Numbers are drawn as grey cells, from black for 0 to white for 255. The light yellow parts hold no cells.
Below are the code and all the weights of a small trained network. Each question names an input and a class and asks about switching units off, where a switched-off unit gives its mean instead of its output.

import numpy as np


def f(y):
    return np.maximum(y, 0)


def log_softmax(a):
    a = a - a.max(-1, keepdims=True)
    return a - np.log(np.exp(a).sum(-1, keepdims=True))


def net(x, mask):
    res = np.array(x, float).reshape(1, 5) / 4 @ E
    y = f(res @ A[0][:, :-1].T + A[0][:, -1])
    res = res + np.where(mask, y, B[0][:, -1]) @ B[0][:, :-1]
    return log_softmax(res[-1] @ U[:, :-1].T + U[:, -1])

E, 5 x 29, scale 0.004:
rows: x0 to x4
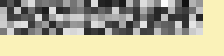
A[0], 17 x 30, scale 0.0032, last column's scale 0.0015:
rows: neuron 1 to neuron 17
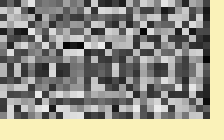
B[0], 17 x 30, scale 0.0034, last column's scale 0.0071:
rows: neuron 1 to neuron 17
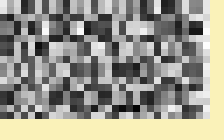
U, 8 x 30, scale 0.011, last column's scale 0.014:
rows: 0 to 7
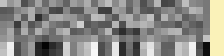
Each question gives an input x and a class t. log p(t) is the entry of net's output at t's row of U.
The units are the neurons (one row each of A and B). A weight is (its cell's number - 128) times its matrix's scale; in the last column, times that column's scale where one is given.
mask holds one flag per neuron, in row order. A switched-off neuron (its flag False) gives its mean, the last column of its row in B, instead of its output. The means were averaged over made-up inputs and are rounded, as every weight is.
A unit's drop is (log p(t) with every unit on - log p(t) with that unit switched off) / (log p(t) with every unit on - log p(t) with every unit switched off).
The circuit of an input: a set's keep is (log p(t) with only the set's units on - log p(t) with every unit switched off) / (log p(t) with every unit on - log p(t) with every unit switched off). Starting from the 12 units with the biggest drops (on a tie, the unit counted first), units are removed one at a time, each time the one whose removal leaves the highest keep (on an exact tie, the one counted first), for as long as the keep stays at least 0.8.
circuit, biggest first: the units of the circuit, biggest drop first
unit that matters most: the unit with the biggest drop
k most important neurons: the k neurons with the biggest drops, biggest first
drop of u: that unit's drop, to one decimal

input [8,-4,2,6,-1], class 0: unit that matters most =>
neuron 1
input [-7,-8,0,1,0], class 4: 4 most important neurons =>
[neuron 16; neuron 1; neuron 12; neuron 9]
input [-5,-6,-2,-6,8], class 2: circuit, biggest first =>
[neuron 8; neuron 17]
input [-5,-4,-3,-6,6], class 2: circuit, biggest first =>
[neuron 8; neuron 17]
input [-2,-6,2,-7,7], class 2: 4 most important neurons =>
[neuron 8; neuron 17; neuron 4; neuron 13]
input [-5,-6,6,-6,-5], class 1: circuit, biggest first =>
[neuron 14; neuron 6]
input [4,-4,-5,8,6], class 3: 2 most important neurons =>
[neuron 4; neuron 13]
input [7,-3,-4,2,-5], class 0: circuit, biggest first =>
[neuron 1; neuron 12]
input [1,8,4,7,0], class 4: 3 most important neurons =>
[neuron 10; neuron 11; neuron 5]
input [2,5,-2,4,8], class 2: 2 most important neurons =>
[neuron 8; neuron 17]
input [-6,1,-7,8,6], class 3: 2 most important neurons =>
[neuron 4; neuron 13]
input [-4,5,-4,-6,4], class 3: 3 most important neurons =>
[neuron 5; neuron 16; neuron 7]
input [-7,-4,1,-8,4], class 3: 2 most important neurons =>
[neuron 5; neuron 1]
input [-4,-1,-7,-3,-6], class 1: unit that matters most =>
neuron 3
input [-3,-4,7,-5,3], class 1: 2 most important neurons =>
[neuron 14; neuron 6]
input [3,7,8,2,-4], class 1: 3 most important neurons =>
[neuron 14; neuron 6; neuron 16]
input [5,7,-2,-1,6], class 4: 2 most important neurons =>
[neuron 11; neuron 10]
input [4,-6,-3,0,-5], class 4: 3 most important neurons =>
[neuron 16; neuron 8; neuron 17]
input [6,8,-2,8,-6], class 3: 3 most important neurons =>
[neuron 4; neuron 13; neuron 16]
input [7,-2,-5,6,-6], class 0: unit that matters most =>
neuron 1
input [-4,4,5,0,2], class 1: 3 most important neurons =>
[neuron 14; neuron 6; neuron 1]
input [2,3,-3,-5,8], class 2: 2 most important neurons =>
[neuron 8; neuron 17]
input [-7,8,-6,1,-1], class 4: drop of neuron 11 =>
0.7
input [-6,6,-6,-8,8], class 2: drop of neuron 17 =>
0.6
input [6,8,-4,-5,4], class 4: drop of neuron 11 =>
1.1
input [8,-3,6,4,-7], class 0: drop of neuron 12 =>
0.3
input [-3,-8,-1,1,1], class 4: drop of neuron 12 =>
0.0
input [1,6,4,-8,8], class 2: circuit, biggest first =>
[neuron 17]
